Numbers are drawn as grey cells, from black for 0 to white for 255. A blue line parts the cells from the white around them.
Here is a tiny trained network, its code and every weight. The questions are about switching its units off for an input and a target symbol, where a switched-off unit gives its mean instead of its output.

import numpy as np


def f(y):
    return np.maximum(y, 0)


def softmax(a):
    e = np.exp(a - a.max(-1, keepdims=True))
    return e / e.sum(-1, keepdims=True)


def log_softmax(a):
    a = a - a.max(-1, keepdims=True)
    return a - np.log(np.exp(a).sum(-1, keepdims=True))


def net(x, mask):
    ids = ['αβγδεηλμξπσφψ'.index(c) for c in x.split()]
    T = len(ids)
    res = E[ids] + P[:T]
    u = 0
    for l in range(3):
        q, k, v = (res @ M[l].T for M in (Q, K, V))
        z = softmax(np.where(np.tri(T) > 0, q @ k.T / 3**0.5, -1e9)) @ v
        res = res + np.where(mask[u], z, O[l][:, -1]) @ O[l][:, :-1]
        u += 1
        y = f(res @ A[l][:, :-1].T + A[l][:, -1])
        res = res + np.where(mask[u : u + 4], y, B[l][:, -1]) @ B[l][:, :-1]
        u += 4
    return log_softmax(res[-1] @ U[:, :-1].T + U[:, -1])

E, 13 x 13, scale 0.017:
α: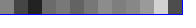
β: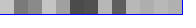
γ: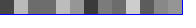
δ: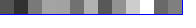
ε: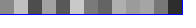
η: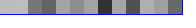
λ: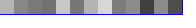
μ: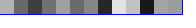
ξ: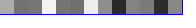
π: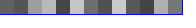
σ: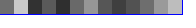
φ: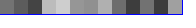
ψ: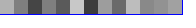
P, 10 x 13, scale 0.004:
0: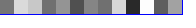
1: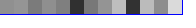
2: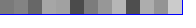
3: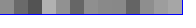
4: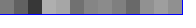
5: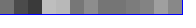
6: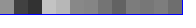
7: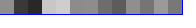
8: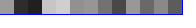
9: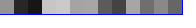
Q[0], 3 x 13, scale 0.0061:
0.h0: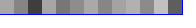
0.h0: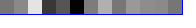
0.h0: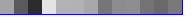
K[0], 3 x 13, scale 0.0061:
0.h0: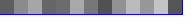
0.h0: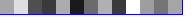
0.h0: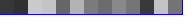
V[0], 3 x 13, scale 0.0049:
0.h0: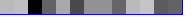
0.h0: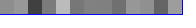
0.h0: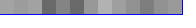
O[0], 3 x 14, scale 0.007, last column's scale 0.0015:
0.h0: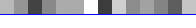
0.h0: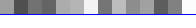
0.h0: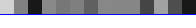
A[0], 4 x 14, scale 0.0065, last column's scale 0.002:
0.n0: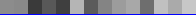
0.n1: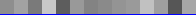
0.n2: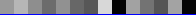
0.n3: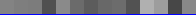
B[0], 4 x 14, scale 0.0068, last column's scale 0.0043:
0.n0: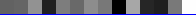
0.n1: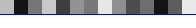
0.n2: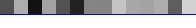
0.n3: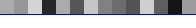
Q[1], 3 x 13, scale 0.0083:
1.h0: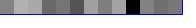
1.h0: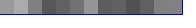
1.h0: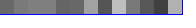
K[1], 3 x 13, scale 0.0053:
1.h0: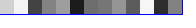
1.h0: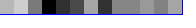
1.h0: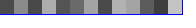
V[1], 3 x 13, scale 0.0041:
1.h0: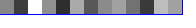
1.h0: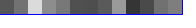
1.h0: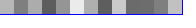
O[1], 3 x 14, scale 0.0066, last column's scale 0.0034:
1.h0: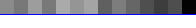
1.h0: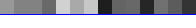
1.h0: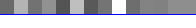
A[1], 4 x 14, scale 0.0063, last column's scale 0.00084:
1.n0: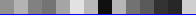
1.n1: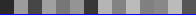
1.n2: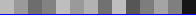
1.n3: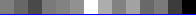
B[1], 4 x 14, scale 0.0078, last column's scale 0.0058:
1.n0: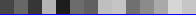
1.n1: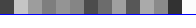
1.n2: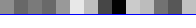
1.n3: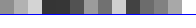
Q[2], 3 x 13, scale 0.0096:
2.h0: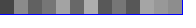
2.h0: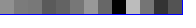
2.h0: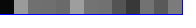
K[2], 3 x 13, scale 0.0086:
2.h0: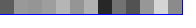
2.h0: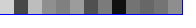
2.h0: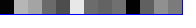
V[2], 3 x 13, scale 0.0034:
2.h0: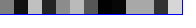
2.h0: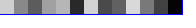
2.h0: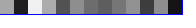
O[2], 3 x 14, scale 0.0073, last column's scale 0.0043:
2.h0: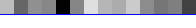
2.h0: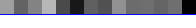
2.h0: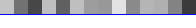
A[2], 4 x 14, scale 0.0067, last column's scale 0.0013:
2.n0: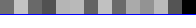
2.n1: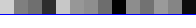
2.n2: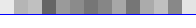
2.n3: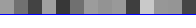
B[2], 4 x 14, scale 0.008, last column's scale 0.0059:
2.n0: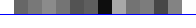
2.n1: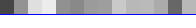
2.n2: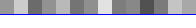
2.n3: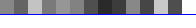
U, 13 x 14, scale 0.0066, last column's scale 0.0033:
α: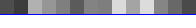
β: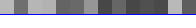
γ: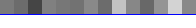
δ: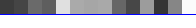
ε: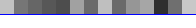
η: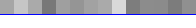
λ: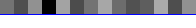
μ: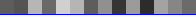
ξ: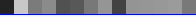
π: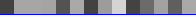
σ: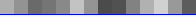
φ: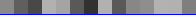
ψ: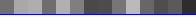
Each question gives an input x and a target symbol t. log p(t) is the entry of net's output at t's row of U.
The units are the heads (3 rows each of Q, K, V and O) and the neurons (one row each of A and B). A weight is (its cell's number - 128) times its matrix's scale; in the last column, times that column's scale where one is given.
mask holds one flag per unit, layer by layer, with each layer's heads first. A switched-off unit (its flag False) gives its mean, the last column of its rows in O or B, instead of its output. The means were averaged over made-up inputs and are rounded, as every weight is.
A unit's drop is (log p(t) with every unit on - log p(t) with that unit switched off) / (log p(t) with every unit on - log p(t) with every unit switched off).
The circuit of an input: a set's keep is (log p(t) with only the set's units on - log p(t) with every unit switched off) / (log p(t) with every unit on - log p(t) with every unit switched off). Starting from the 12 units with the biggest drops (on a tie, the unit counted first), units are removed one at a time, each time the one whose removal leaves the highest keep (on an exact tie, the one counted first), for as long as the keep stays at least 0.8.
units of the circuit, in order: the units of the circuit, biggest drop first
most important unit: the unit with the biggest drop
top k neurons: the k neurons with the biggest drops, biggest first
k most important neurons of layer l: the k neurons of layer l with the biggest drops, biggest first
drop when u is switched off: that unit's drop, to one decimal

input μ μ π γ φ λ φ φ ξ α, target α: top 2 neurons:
2.n1; 0.n3
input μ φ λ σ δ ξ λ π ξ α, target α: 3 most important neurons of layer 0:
0.n3; 0.n1; 0.n2
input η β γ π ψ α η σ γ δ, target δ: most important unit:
0.n2
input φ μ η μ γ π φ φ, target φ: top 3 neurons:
0.n2; 1.n3; 0.n0
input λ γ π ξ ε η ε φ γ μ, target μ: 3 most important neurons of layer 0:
0.n2; 0.n0; 0.n1
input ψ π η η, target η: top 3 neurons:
2.n2; 2.n1; 0.n3
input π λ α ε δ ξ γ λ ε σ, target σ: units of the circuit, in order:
2.h0; 0.h0
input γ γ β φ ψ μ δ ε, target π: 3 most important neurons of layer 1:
1.n0; 1.n3; 1.n2
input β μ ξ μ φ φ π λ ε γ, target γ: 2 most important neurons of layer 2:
2.n0; 2.n3
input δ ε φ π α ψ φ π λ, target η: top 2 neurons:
0.n2; 1.n3
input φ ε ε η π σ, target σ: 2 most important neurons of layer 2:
2.n0; 2.n3
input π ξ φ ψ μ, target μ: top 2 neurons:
0.n2; 1.n0
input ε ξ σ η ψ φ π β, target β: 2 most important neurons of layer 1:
1.n1; 1.n0
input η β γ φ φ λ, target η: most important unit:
0.h0
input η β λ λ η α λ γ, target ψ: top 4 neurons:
2.n0; 1.n1; 1.n0; 0.n1
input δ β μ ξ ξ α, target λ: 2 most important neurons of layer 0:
0.n3; 0.n1
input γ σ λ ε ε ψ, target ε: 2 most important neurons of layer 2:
2.n3; 2.n1
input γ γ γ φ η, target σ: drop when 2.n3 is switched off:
0.2
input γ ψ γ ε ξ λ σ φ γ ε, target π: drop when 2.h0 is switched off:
0.1
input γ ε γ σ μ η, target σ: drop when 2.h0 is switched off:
-0.1
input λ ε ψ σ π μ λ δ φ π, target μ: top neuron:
1.n1
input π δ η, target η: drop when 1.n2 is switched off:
0.0
